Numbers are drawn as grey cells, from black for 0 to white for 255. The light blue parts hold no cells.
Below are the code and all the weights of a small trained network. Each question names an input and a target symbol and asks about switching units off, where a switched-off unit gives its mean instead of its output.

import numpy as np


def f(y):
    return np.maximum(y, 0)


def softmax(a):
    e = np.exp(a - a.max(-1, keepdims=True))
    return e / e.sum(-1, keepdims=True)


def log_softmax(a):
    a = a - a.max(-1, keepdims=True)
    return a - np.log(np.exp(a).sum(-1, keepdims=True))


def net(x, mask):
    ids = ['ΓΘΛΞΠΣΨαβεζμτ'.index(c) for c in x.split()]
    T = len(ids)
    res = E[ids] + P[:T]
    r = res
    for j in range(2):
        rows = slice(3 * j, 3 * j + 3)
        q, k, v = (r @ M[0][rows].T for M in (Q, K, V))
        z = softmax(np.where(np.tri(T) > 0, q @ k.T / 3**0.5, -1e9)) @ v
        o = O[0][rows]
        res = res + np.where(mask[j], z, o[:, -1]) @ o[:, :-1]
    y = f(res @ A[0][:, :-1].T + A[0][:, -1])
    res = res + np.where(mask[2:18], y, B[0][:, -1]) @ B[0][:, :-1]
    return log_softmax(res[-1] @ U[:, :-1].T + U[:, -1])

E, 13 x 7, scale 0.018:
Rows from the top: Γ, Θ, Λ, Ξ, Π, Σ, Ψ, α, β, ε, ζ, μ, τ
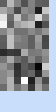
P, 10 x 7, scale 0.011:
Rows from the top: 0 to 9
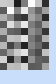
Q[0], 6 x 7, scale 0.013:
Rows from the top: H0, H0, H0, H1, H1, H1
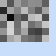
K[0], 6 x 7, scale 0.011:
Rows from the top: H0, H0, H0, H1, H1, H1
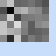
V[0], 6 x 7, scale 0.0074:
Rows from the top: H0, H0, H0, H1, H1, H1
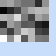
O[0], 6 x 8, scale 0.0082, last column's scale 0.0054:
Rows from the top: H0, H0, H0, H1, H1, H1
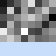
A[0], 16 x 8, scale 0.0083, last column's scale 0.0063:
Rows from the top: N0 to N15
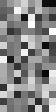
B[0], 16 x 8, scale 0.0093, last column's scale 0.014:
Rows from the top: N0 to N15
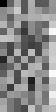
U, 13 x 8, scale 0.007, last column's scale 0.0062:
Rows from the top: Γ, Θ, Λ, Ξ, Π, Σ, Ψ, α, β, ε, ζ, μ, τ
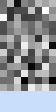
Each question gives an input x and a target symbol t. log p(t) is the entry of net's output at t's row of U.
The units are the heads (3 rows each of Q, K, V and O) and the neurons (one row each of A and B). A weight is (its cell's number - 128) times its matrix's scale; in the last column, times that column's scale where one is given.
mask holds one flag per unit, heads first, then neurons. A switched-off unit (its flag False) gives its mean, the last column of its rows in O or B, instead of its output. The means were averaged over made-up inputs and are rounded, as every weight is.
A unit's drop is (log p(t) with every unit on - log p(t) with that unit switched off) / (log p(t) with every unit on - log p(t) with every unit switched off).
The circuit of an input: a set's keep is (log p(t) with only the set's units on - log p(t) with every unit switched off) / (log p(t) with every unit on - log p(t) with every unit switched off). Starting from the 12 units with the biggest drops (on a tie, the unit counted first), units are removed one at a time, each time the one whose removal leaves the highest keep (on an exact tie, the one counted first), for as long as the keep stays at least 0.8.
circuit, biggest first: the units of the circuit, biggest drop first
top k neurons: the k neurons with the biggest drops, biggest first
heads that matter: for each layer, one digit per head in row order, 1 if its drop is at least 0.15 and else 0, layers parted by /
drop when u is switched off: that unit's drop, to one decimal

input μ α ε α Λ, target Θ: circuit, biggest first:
[N15; H1]
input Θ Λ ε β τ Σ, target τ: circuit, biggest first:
[H1; H0]
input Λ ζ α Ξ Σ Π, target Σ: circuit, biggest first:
[H1]
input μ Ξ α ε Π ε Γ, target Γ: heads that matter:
01
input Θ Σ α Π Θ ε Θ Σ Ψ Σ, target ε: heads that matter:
10
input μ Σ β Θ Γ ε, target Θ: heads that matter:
10
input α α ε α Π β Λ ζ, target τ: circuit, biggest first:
[H1; N2]
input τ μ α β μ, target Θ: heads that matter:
01
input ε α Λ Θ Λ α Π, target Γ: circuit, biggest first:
[N7; N12]
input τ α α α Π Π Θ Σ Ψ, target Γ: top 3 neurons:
[N7; N3; N2]
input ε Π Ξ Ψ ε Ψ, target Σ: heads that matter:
01
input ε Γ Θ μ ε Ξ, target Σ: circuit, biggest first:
[N10; H1]
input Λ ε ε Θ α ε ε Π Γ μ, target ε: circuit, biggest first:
[H0; N7]
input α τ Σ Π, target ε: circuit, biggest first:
[H0; N12]
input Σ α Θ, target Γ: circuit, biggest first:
[N11; N7]
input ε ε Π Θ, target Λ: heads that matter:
10
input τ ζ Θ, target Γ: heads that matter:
00
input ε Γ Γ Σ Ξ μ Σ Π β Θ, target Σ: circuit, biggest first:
[H1]
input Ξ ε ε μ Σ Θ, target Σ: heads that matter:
11
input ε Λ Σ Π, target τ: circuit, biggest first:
[H1]
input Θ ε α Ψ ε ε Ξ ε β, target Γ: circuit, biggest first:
[N7; H1]
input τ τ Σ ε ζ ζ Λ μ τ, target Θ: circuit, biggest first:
[N15; N11]
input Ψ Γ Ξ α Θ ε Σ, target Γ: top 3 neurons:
[N7; N10; N3]
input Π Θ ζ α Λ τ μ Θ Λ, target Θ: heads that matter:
00
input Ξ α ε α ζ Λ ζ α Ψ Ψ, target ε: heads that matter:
10
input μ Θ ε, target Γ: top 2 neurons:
[N7; N11]
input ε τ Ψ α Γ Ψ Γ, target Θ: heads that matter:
10
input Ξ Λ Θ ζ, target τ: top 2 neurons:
[N3; N2]
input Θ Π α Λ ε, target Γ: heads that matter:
00
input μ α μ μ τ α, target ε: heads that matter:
10
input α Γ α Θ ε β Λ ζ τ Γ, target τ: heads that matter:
01
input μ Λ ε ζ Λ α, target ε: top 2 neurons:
[N12; N10]
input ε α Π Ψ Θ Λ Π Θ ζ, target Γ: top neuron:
[N7]
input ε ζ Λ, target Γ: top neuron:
[N8]
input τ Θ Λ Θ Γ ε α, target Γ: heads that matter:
10
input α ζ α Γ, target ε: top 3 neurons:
[N12; N10; N9]
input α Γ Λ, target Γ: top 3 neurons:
[N8; N7; N11]
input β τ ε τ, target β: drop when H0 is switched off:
0.2
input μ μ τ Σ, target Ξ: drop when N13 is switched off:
-0.1
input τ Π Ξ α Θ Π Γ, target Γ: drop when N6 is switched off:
-0.1
